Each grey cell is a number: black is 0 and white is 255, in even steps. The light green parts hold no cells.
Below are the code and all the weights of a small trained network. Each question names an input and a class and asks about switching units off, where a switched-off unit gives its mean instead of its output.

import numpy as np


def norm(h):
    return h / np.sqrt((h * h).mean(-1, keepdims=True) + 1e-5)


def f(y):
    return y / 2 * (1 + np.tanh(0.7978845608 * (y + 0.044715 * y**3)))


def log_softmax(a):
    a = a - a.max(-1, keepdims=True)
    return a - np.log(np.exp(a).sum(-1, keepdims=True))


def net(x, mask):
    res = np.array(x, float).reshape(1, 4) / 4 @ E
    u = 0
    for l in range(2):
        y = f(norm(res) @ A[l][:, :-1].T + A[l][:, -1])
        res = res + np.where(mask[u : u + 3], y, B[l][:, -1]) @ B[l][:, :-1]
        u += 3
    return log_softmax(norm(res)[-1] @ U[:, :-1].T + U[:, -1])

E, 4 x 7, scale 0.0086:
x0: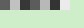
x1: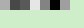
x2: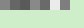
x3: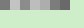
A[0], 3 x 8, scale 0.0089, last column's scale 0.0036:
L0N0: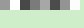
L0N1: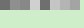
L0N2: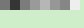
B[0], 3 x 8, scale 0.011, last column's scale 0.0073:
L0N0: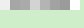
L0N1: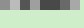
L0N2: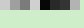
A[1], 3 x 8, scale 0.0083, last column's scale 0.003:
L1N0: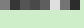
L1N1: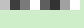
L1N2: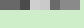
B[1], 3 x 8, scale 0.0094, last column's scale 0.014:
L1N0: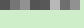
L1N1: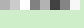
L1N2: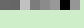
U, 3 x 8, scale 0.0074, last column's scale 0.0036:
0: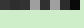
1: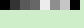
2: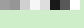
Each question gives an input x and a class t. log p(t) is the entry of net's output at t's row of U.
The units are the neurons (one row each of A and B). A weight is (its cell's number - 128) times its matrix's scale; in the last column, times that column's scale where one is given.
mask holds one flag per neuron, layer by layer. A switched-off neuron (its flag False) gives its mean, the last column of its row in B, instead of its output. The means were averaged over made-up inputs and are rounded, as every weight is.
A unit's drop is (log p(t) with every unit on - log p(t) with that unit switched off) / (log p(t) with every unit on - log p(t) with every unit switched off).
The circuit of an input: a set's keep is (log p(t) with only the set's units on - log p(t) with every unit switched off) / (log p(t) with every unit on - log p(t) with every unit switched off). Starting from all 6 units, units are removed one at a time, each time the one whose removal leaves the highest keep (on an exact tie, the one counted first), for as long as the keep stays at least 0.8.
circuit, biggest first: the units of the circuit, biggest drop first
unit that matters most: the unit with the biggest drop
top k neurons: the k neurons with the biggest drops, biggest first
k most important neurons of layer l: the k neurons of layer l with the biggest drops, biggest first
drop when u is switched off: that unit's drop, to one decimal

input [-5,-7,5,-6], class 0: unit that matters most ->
L1N1
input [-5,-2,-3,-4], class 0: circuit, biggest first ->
[L0N0, L1N1]
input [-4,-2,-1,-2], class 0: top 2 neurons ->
[L0N0, L1N1]
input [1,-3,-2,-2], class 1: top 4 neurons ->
[L0N2, L1N1, L0N1, L0N0]
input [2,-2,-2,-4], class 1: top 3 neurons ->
[L0N2, L1N1, L0N1]
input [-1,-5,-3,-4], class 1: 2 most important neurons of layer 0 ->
[L0N2, L0N1]
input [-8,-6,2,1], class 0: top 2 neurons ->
[L1N1, L0N0]
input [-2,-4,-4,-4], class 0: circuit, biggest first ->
[L1N1, L0N0]
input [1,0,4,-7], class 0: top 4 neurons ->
[L0N0, L1N0, L1N1, L0N1]
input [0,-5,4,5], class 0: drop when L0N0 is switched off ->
0.3
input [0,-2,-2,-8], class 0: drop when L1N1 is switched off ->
0.3
